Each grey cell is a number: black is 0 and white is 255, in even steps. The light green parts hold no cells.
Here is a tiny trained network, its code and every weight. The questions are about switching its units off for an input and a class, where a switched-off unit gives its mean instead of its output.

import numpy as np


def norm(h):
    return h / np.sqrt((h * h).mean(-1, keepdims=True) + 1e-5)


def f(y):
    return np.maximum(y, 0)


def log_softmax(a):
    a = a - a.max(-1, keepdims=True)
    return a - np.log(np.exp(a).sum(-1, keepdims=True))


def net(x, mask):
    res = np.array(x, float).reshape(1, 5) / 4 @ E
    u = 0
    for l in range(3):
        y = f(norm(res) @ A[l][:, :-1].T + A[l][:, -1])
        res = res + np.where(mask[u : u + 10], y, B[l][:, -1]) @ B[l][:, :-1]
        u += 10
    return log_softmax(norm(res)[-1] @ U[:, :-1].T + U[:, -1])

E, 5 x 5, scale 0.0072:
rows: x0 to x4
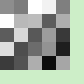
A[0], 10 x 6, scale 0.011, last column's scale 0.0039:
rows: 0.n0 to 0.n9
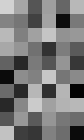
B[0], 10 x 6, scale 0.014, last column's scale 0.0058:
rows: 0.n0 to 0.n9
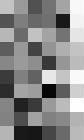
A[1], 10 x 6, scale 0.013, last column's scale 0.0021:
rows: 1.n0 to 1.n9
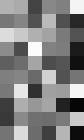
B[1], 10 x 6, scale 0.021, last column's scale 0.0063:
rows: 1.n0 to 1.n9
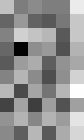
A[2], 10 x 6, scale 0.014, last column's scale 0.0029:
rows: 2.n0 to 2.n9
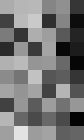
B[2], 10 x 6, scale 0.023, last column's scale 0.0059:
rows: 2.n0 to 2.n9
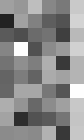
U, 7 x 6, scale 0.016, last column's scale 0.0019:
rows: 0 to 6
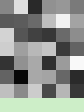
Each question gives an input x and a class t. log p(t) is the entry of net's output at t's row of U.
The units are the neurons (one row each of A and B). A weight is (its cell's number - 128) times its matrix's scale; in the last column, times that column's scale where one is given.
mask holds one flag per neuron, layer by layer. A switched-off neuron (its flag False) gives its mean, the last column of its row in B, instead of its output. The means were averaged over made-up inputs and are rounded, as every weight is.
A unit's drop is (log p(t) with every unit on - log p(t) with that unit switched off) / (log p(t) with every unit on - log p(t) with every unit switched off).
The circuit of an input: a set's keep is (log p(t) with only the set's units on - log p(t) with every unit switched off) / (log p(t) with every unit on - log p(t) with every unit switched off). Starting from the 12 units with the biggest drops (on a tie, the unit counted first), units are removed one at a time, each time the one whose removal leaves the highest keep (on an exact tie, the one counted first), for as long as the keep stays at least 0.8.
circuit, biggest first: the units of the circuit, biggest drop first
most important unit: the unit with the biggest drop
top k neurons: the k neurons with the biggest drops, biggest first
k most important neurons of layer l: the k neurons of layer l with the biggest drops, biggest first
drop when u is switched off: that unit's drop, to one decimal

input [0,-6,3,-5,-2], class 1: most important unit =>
0.n5
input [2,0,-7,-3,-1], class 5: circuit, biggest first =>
1.n3, 0.n0
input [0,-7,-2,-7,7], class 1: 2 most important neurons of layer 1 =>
1.n5, 1.n8
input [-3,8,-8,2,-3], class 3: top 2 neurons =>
0.n7, 1.n2
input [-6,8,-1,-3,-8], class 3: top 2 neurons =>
1.n2, 0.n7
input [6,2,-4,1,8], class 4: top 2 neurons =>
0.n6, 1.n4
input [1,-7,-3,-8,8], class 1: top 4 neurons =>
0.n7, 0.n5, 1.n5, 1.n8
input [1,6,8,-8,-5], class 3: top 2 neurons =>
1.n2, 0.n6
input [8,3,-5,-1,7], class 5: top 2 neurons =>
1.n3, 0.n7
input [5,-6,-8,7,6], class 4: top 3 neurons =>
0.n6, 1.n4, 0.n4
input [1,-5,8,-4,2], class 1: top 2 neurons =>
0.n5, 0.n7
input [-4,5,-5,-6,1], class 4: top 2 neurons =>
0.n6, 2.n1
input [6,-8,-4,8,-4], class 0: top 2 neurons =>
2.n3, 0.n1
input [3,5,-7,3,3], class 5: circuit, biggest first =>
1.n3
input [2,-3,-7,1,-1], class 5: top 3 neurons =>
1.n3, 0.n2, 0.n1
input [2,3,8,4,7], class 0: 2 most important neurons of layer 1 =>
1.n7, 1.n2
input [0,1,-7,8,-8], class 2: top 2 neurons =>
0.n9, 2.n8
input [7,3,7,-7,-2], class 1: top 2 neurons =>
0.n7, 0.n5
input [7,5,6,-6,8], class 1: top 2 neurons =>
0.n7, 0.n2
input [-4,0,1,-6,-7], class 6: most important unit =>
1.n6
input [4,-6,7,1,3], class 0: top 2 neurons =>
0.n1, 2.n3
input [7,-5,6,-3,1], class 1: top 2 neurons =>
0.n5, 0.n7
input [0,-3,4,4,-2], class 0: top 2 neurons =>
0.n1, 2.n3
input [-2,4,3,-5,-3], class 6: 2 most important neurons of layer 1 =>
1.n6, 1.n9
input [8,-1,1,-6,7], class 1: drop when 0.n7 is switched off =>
0.2
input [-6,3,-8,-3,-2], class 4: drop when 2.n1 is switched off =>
0.1
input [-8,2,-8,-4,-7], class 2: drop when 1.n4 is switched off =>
0.1
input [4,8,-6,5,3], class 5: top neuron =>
1.n3
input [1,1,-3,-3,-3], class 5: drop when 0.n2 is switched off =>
0.3
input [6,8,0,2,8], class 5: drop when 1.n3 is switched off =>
0.7
